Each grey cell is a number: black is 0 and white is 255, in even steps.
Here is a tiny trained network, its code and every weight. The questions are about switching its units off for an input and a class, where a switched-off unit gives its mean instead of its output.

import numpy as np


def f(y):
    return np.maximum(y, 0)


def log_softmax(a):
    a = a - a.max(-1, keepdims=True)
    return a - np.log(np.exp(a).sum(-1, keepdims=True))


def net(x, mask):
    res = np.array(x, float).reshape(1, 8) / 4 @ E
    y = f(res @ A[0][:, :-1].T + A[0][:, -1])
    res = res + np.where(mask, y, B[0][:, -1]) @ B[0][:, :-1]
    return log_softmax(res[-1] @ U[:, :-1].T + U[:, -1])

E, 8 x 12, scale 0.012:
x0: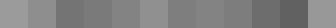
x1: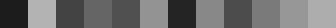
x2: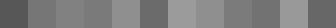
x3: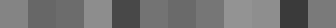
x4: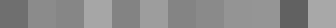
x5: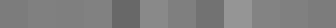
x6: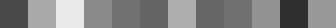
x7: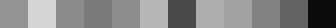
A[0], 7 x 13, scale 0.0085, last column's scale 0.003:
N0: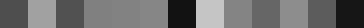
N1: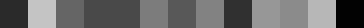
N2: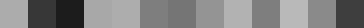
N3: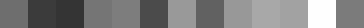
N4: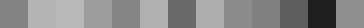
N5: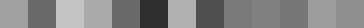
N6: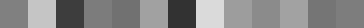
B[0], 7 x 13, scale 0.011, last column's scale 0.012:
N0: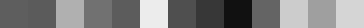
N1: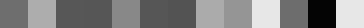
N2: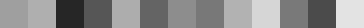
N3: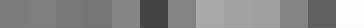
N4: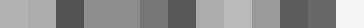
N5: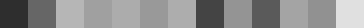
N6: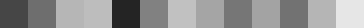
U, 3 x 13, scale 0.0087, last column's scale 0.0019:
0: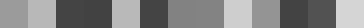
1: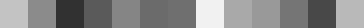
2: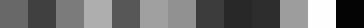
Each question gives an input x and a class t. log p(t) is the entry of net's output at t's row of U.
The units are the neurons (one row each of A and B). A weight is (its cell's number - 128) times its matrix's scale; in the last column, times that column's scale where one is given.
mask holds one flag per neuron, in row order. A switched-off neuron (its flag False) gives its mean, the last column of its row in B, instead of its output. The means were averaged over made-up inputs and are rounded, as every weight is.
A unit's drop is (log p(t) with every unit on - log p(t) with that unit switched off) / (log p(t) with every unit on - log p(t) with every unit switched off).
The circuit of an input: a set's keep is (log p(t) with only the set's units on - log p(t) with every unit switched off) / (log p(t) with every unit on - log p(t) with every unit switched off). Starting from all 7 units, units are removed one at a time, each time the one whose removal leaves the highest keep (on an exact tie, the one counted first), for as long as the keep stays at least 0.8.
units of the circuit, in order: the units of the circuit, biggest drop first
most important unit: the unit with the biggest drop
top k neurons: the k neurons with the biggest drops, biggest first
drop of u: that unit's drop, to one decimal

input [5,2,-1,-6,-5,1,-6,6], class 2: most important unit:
N0
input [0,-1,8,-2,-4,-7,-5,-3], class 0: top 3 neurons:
(N2 N6 N0)
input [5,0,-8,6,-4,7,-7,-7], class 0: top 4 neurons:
(N2 N6 N0 N4)
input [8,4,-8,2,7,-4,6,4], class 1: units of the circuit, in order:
(N5 N2)
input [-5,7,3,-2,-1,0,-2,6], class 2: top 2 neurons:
(N0 N6)
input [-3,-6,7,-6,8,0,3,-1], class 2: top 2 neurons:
(N1 N2)
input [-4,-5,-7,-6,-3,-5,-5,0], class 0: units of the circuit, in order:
(N2 N6)
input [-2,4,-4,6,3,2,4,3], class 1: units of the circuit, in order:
(N5 N2)
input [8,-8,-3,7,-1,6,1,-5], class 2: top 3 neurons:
(N5 N1 N4)
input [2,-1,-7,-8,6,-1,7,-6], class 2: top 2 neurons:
(N5 N2)
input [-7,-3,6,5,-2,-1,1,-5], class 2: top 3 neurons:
(N1 N5 N4)
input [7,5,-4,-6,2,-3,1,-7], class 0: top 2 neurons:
(N6 N0)
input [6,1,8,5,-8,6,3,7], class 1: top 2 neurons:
(N4 N5)
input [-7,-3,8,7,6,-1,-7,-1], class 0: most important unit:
N2
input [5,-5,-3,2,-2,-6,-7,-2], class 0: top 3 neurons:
(N2 N6 N0)
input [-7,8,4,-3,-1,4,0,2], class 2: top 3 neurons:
(N0 N6 N2)
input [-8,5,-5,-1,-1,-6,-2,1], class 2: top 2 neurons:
(N0 N4)
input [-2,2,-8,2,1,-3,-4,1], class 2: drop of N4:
0.1
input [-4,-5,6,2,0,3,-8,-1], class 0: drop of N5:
-0.2
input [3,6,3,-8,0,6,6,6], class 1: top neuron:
(N1)
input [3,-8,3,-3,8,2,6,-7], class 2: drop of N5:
0.2
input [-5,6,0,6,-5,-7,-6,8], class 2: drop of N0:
1.0
